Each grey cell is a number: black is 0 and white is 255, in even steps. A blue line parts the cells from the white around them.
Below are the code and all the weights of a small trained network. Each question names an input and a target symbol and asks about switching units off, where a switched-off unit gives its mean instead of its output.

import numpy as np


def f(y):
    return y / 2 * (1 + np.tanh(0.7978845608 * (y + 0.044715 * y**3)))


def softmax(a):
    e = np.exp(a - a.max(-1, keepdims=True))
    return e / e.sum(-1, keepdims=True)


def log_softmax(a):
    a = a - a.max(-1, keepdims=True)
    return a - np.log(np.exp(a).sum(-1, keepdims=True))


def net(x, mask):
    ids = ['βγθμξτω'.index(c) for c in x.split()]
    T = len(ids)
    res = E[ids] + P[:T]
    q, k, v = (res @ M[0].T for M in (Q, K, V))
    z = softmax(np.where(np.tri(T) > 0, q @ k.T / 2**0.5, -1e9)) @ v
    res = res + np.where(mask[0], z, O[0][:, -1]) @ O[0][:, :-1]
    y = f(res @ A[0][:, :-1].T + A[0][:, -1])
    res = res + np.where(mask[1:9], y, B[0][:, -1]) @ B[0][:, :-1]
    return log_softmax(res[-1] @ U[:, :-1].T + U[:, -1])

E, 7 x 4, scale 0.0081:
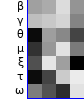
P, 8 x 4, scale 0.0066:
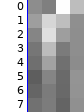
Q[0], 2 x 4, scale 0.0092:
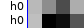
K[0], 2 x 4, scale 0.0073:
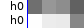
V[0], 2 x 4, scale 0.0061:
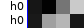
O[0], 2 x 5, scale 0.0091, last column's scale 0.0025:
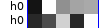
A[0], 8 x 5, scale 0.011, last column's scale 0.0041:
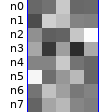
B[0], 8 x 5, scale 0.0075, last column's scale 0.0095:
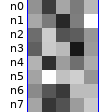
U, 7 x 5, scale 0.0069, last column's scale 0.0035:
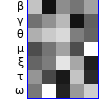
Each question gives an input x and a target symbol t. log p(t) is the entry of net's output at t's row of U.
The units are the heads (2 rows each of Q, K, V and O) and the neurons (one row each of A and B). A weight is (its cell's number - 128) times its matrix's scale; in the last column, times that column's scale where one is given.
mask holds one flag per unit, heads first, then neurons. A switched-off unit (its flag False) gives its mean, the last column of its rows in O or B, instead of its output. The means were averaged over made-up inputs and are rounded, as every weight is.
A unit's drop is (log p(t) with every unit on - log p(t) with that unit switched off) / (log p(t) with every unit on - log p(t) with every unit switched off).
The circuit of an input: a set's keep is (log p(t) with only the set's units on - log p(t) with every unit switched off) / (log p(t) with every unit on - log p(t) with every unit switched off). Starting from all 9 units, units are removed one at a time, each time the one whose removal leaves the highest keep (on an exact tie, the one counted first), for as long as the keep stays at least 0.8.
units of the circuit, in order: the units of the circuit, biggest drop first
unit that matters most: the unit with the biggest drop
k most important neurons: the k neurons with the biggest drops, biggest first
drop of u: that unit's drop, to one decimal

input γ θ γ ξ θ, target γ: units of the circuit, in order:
h0, n3
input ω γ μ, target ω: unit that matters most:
h0
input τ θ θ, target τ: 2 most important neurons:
n1, n6
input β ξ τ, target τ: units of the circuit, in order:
h0, n1, n7, n3
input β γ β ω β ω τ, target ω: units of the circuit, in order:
h0, n2
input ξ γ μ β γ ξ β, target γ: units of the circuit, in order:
h0, n3, n6
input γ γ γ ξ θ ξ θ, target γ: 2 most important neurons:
n3, n6
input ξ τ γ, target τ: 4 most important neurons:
n6, n1, n3, n7
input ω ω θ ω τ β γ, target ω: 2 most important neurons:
n0, n4
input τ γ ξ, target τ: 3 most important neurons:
n6, n7, n1
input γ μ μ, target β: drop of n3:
-0.1
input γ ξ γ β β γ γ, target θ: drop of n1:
0.1
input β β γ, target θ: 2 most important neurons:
n5, n1
